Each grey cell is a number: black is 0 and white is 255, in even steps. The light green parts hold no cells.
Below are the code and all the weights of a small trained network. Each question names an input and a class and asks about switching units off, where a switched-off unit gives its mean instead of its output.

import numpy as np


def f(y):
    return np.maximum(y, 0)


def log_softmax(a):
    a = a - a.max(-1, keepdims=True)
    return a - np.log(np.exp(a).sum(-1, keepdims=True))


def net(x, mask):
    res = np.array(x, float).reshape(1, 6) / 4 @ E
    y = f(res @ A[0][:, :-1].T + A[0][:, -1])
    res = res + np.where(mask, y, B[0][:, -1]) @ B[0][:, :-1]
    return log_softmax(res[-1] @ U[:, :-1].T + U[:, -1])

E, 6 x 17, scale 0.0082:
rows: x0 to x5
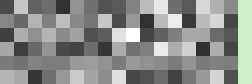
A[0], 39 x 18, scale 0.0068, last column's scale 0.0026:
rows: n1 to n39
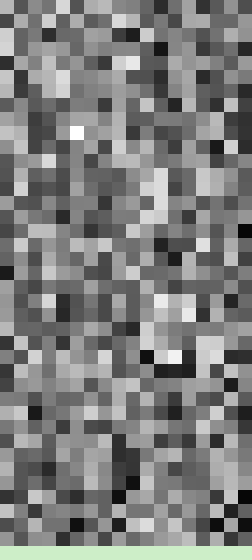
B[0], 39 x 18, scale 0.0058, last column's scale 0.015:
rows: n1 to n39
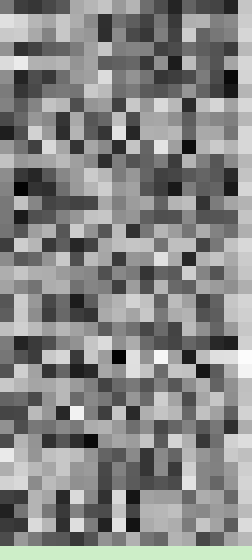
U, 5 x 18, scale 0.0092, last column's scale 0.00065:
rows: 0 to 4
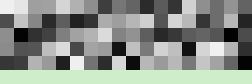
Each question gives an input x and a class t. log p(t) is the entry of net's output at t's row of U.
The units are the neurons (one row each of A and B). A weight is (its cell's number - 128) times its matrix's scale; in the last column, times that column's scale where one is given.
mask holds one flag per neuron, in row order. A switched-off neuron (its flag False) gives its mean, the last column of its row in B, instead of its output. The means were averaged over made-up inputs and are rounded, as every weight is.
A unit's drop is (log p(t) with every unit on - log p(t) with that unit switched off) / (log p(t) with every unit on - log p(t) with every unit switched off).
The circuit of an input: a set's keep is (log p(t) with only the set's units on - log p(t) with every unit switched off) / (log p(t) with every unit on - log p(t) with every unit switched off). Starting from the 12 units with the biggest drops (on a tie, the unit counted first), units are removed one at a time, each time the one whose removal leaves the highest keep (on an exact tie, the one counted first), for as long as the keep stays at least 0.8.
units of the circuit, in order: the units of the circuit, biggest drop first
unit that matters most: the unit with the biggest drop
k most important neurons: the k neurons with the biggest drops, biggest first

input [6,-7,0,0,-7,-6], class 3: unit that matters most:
n8
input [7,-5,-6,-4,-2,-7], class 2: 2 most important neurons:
n14, n25
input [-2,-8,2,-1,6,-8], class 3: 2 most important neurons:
n11, n8
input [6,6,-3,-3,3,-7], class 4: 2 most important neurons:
n38, n36
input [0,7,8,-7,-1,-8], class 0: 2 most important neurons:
n5, n20
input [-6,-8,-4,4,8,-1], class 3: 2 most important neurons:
n8, n11
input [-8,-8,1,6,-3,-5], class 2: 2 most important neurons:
n6, n1
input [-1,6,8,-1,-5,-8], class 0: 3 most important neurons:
n5, n20, n10
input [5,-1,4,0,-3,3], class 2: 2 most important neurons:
n14, n25
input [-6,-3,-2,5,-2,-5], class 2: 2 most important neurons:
n6, n27
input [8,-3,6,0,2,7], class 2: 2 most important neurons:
n14, n25
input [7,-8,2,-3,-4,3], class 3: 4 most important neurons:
n11, n8, n19, n29
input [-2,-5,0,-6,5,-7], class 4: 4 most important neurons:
n38, n36, n17, n22
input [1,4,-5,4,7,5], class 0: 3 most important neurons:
n33, n38, n36
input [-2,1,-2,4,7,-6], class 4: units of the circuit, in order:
n38
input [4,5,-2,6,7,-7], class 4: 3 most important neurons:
n38, n36, n27
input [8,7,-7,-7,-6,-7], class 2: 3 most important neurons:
n25, n14, n13
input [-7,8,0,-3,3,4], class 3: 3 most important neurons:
n26, n14, n25
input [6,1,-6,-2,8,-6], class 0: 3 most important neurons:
n35, n24, n3
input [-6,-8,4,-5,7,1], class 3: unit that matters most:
n11
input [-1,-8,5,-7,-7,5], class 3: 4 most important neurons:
n11, n19, n8, n29
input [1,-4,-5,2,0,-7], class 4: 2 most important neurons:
n38, n36
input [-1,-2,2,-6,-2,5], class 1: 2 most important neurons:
n27, n18
